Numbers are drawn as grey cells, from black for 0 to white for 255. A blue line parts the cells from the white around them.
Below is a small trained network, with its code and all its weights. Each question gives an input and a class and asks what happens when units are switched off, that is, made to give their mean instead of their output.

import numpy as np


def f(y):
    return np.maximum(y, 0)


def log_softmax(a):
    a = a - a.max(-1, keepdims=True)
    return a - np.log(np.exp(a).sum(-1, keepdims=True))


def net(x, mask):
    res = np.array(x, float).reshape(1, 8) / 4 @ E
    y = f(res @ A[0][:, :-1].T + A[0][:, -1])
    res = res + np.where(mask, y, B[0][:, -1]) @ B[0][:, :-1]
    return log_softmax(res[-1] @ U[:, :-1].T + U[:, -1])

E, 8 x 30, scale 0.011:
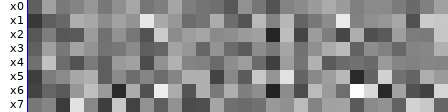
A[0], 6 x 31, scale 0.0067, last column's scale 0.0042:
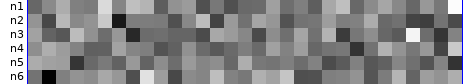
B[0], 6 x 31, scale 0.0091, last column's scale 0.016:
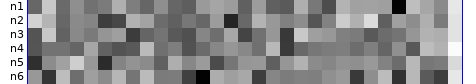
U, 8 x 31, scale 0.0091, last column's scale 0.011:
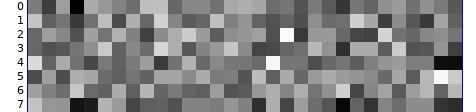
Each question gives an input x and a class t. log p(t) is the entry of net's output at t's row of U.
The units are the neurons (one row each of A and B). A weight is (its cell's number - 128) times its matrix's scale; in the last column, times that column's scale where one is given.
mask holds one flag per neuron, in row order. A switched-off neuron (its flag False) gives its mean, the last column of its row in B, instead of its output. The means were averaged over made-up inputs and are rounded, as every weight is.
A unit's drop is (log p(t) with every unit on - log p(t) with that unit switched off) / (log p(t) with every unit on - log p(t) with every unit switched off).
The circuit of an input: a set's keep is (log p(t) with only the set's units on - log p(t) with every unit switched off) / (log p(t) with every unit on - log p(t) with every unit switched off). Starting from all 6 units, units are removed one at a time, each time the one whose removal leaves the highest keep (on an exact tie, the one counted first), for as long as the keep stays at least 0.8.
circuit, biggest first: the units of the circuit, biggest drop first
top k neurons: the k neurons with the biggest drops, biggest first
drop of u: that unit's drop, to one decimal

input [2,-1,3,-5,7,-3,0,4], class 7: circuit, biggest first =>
[n2]
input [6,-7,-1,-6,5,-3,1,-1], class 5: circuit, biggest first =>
[n5; n6]
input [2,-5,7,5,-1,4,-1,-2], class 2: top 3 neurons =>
[n2; n4; n3]
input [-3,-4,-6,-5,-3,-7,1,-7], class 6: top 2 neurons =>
[n5; n2]
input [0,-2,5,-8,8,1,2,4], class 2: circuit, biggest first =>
[n2; n4]
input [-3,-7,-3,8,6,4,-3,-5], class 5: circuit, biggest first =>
[n6; n4]
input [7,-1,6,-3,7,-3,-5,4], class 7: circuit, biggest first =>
[n2; n1]
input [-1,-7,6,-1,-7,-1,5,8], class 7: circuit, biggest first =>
[n5; n2]
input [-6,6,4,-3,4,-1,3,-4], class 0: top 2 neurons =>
[n6; n1]
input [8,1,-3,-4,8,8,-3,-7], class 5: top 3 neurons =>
[n6; n4; n1]
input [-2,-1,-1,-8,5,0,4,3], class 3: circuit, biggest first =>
[n2; n1]
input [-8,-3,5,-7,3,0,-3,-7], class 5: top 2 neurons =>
[n5; n6]
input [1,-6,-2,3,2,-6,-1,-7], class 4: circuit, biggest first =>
[n1; n3]
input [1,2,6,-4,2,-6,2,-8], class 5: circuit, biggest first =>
[n5]
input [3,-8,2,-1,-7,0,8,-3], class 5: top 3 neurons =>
[n5; n6; n2]
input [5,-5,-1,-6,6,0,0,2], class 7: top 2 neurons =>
[n2; n1]
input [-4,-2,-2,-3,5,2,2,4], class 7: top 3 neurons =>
[n2; n5; n1]
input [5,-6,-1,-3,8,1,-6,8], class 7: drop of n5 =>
0.1
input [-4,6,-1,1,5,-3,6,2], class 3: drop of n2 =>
0.3
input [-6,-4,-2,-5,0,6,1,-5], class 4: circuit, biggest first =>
[n1]
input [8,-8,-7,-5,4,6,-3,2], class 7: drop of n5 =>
0.4
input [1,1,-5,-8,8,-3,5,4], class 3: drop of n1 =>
0.0
